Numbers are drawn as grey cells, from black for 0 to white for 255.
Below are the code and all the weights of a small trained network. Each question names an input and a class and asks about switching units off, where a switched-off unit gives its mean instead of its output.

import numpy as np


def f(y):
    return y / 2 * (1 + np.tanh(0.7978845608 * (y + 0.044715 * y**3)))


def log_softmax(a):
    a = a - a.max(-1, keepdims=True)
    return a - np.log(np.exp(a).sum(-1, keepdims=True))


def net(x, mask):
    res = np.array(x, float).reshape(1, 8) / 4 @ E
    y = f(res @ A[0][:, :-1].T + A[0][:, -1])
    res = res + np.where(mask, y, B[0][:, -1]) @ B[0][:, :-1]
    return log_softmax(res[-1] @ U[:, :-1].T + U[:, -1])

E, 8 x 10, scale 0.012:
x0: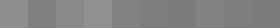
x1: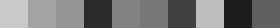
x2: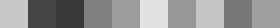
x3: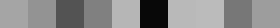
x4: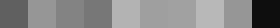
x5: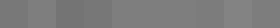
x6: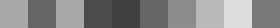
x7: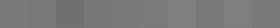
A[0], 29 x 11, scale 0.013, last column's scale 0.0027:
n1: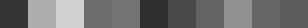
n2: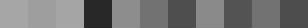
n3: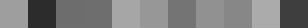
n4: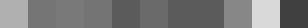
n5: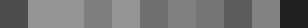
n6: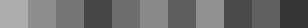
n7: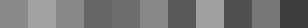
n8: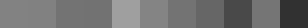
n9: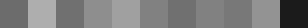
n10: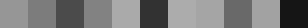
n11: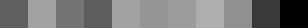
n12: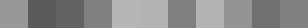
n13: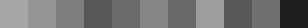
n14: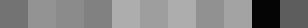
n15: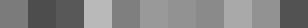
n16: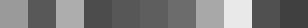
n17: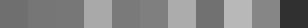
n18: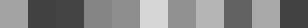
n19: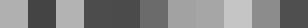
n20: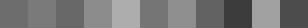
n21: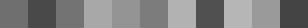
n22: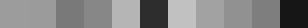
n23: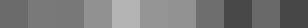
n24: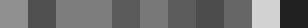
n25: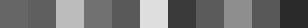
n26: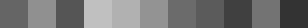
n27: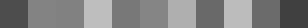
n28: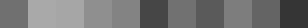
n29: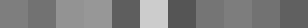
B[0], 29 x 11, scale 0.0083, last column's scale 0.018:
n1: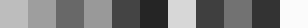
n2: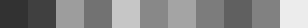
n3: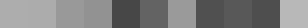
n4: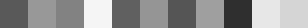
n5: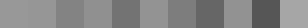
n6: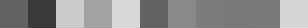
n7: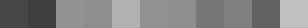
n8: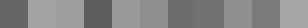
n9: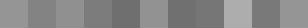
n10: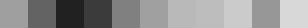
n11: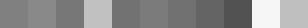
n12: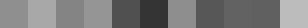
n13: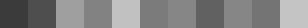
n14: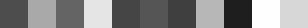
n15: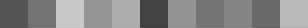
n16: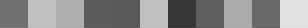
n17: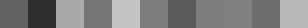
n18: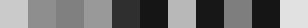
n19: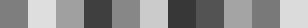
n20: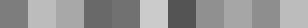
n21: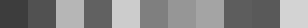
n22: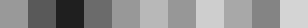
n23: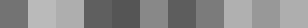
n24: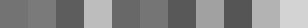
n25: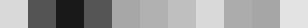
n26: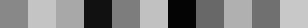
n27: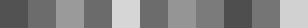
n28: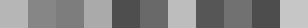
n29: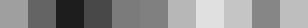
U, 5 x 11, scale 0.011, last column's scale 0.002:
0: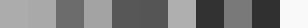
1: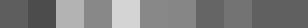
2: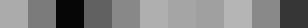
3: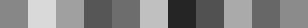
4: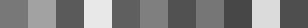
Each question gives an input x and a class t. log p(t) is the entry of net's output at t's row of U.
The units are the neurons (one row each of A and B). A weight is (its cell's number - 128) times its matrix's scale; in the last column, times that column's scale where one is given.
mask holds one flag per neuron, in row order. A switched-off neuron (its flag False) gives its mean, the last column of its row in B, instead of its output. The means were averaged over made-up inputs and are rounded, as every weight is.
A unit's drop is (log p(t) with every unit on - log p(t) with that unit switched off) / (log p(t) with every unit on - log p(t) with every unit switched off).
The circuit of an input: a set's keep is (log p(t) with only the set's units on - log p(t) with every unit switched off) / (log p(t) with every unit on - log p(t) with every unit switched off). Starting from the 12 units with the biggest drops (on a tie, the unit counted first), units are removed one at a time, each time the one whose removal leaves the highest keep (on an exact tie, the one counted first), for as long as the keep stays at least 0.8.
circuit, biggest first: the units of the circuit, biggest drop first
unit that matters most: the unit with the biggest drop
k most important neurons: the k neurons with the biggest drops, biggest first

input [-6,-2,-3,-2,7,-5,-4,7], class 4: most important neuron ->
(n14)
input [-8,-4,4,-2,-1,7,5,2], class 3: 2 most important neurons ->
(n19; n1)
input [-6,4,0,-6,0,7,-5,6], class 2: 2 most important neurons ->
(n25; n29)
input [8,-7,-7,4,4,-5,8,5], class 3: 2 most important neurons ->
(n16; n19)
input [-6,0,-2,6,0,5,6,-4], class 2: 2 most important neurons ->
(n22; n10)
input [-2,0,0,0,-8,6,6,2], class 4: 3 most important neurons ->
(n4; n24; n26)
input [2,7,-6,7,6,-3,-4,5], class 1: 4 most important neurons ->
(n2; n6; n25; n18)
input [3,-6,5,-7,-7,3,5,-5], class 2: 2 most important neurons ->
(n25; n29)
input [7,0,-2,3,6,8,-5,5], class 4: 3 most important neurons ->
(n14; n11; n19)
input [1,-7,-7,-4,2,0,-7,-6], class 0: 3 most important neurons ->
(n1; n28; n2)
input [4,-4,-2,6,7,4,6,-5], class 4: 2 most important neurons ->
(n14; n11)
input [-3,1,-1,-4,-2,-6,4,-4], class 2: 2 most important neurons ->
(n25; n26)
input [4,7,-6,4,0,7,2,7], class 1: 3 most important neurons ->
(n2; n18; n6)
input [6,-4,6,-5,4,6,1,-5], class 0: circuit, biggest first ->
(n18)
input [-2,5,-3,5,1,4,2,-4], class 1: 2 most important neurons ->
(n25; n2)
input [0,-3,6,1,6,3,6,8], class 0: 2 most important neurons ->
(n18; n12)
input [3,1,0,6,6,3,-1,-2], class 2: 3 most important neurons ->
(n22; n10; n4)
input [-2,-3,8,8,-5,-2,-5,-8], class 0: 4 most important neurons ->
(n18; n3; n25; n12)
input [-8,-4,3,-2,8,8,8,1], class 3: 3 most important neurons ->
(n16; n19; n4)
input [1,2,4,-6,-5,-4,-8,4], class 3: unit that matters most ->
n26
